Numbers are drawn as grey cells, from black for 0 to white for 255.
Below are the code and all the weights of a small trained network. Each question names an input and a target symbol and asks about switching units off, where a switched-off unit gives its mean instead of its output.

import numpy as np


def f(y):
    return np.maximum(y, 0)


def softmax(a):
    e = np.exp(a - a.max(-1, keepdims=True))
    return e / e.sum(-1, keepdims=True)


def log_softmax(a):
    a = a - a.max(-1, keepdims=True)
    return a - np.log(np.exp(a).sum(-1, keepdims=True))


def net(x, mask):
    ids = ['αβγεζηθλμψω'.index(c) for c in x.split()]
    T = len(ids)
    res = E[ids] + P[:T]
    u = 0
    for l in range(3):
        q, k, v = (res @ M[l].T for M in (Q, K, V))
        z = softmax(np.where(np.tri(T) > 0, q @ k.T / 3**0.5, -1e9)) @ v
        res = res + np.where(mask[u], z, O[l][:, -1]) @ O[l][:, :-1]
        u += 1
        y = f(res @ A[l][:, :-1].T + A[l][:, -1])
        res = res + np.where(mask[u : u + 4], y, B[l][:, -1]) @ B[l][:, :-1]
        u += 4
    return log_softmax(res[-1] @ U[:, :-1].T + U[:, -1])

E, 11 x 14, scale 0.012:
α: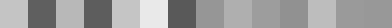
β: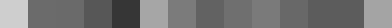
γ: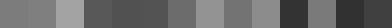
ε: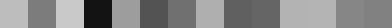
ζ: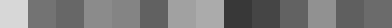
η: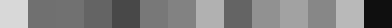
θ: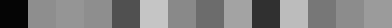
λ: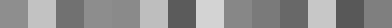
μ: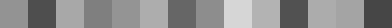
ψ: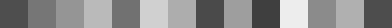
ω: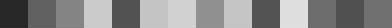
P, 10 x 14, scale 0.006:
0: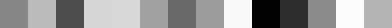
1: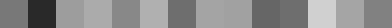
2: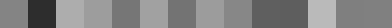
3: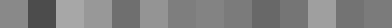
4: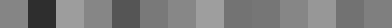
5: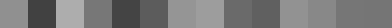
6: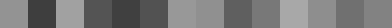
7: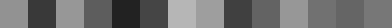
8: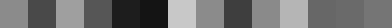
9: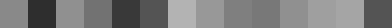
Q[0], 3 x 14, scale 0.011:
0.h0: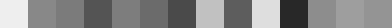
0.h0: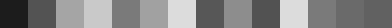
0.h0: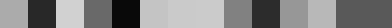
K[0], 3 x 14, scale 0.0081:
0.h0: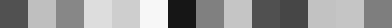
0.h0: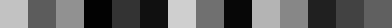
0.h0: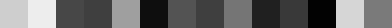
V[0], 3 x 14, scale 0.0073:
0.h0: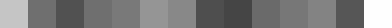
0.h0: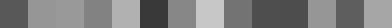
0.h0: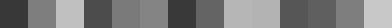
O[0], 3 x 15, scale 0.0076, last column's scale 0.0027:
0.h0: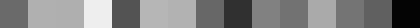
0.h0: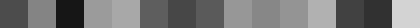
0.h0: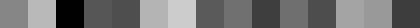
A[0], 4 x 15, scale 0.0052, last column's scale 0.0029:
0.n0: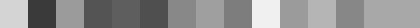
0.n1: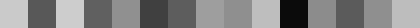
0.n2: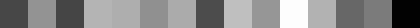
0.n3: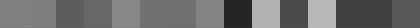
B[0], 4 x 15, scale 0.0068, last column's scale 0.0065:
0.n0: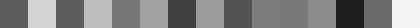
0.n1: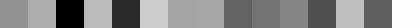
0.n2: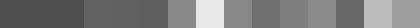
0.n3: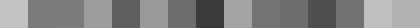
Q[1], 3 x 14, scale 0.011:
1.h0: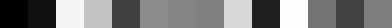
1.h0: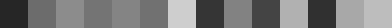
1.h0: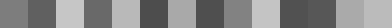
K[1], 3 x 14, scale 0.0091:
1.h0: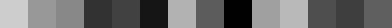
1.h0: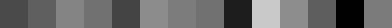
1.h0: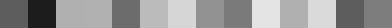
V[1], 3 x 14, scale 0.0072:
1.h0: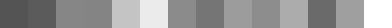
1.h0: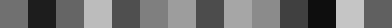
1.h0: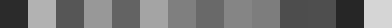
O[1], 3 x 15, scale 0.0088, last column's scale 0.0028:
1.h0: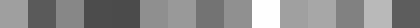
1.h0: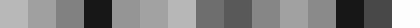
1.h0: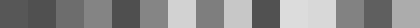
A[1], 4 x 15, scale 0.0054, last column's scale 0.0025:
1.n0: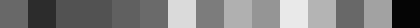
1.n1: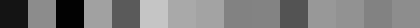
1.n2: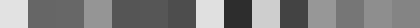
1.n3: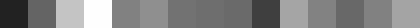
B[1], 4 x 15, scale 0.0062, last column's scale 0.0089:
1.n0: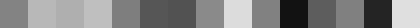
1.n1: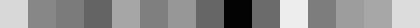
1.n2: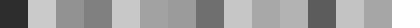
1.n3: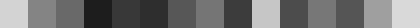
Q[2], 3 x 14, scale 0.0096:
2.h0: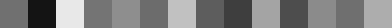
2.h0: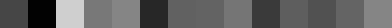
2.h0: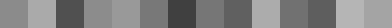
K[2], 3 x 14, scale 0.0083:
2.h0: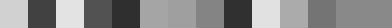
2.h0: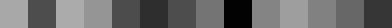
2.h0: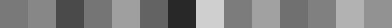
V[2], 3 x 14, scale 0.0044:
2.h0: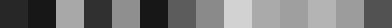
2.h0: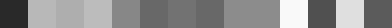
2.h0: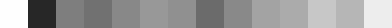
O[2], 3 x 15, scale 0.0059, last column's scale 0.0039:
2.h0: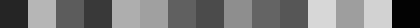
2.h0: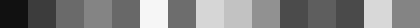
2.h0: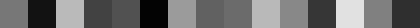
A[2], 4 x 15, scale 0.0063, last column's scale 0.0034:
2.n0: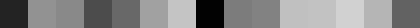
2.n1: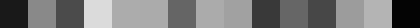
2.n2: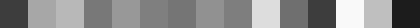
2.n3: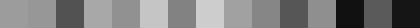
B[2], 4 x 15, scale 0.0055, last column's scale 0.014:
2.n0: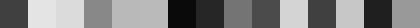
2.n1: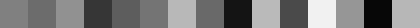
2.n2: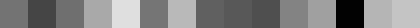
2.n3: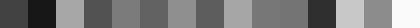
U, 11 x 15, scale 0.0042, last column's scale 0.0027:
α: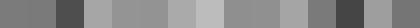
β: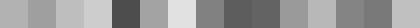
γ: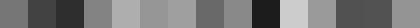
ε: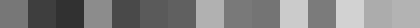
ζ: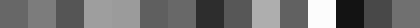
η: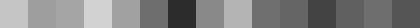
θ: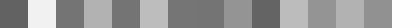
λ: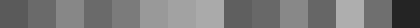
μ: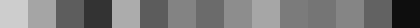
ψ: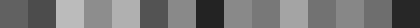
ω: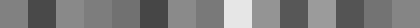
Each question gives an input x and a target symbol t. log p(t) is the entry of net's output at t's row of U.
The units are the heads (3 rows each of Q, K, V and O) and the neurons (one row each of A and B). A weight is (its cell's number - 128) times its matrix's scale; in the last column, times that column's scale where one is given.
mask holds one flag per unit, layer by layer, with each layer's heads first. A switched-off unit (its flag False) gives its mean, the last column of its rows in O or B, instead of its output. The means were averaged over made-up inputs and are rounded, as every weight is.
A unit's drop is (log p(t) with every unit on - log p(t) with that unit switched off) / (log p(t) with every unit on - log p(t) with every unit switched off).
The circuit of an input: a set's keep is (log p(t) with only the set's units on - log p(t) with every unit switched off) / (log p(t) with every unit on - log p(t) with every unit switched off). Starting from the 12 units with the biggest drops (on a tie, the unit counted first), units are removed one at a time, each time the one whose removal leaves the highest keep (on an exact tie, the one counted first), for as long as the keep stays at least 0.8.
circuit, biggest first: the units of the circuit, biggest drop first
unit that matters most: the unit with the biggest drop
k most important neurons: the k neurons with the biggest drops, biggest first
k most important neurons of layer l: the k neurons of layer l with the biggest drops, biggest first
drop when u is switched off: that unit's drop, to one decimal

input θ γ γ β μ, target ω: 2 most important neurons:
(1.n0, 1.n2)
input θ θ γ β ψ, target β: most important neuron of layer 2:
(2.n3)
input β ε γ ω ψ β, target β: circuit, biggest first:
(0.h0, 1.h0)
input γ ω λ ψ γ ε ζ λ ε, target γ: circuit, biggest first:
(1.h0, 0.h0)
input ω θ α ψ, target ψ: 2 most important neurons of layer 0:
(0.n1, 0.n0)
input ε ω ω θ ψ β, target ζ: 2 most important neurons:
(2.n1, 0.n0)
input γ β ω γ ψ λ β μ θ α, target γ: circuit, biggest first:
(1.h0, 0.h0)
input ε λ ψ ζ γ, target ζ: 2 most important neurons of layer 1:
(1.n2, 1.n1)
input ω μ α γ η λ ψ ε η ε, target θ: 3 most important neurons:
(0.n1, 1.n0, 0.n0)
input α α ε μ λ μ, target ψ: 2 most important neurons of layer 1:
(1.n2, 1.n0)
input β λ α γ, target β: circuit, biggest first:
(0.h0, 2.h0)
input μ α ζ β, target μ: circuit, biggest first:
(1.h0, 0.h0, 2.h0)
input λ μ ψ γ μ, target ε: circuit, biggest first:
(1.h0, 1.n1, 2.h0)
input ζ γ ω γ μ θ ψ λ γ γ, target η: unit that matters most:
1.h0
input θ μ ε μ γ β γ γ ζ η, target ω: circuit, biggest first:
(1.n0, 1.h0)
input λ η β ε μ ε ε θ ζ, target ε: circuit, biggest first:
(1.h0, 2.h0, 1.n1)
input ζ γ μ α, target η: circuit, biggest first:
(1.h0, 0.h0)
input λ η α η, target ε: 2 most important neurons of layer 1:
(1.n0, 1.n1)
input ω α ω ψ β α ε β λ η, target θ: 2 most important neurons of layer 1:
(1.n2, 1.n0)
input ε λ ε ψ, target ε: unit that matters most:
1.h0
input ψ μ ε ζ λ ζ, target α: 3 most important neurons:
(1.n2, 2.n2, 0.n1)
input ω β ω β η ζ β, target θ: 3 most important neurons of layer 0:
(0.n1, 0.n0, 0.n2)
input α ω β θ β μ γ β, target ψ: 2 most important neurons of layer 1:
(1.n2, 1.n0)
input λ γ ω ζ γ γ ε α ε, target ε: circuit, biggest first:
(1.h0, 0.n1)
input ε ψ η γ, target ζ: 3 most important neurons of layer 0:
(0.n0, 0.n1, 0.n3)
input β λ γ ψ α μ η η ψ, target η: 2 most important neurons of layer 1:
(1.n3, 1.n2)
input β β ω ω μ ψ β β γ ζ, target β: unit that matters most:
0.h0
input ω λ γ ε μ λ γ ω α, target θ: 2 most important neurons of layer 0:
(0.n1, 0.n0)
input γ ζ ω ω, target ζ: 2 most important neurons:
(1.n3, 0.n1)
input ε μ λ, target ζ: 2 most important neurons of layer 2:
(2.n1, 2.n2)
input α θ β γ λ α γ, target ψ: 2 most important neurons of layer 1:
(1.n2, 1.n0)
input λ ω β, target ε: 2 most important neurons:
(1.n1, 1.n0)
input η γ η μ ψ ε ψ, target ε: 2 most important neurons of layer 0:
(0.n0, 0.n2)
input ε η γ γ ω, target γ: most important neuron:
(0.n3)
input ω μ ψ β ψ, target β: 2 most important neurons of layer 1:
(1.n2, 1.n3)
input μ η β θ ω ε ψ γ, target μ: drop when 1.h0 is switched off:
0.7
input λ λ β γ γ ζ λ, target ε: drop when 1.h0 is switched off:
0.8
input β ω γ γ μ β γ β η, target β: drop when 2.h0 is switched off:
0.2
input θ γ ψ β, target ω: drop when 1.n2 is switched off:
0.1
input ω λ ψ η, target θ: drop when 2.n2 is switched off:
0.0
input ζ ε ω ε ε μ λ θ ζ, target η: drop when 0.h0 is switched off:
0.5
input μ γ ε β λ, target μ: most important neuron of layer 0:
(0.n0)
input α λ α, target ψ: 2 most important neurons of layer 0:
(0.n1, 0.n0)
